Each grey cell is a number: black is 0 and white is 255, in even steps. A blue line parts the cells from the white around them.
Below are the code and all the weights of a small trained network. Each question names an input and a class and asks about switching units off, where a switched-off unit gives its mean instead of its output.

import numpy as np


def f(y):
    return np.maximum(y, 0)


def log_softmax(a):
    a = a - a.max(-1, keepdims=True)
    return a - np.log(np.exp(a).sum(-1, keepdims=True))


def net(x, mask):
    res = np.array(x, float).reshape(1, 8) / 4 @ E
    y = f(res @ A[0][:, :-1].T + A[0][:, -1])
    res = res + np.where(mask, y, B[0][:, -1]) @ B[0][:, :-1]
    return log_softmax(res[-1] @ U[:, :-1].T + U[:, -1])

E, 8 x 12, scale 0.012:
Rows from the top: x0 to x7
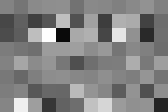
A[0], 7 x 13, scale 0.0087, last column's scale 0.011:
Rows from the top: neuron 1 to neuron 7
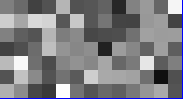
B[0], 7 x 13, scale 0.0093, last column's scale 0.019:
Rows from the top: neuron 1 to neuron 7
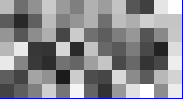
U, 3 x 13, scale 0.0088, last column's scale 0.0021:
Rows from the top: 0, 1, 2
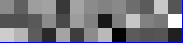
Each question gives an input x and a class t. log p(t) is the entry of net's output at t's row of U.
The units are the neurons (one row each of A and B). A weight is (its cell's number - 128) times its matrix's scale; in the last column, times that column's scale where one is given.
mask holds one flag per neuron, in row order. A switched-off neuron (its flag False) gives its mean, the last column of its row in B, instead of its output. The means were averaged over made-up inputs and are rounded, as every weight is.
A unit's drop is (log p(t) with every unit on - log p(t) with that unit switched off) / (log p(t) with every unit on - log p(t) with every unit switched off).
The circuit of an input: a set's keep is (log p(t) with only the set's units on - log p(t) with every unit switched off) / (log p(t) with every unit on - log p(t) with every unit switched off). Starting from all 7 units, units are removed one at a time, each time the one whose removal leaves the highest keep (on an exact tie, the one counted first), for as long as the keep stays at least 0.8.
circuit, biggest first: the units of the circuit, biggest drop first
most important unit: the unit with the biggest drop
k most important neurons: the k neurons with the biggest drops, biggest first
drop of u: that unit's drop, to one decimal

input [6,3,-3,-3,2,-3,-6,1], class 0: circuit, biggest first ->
neuron 1
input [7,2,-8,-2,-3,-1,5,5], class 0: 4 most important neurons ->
neuron 7; neuron 1; neuron 4; neuron 6
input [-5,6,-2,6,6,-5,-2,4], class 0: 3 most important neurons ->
neuron 4; neuron 1; neuron 2
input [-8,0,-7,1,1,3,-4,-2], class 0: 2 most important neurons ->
neuron 1; neuron 4
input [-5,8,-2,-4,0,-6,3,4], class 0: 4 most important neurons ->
neuron 1; neuron 4; neuron 2; neuron 6
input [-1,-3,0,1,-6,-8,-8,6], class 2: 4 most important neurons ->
neuron 5; neuron 7; neuron 1; neuron 3
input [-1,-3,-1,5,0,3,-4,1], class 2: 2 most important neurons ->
neuron 7; neuron 6
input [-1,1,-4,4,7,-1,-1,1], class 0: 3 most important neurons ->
neuron 4; neuron 7; neuron 1
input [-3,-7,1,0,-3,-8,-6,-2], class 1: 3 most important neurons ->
neuron 1; neuron 2; neuron 5
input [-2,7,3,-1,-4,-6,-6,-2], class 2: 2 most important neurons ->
neuron 4; neuron 7
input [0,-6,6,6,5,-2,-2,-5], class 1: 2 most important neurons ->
neuron 1; neuron 2
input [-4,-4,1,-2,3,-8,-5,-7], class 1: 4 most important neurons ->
neuron 1; neuron 2; neuron 5; neuron 4
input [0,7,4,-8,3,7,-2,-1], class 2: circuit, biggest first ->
neuron 4; neuron 7
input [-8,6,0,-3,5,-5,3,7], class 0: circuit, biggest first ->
neuron 7; neuron 4
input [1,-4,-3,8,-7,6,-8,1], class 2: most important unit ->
neuron 5
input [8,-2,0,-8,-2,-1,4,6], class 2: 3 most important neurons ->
neuron 5; neuron 7; neuron 1
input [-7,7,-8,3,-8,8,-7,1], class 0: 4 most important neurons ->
neuron 1; neuron 4; neuron 5; neuron 2
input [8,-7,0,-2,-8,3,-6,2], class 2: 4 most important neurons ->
neuron 7; neuron 6; neuron 5; neuron 1
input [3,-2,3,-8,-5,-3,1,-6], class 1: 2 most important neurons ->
neuron 1; neuron 5
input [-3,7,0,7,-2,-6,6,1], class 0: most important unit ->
neuron 7
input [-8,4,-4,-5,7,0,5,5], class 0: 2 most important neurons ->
neuron 6; neuron 1
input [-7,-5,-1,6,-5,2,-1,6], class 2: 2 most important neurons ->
neuron 5; neuron 7
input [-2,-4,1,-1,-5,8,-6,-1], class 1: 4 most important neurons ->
neuron 1; neuron 5; neuron 2; neuron 6
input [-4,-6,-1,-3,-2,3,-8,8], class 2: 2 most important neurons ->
neuron 5; neuron 7
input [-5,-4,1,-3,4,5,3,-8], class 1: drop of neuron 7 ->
-0.1
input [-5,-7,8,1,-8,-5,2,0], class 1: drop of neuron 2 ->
0.5
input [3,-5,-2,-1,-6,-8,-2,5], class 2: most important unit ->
neuron 5
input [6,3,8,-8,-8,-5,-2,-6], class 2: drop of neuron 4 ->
0.6
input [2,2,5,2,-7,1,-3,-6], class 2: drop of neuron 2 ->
0.0
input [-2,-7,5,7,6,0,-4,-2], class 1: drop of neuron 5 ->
0.2
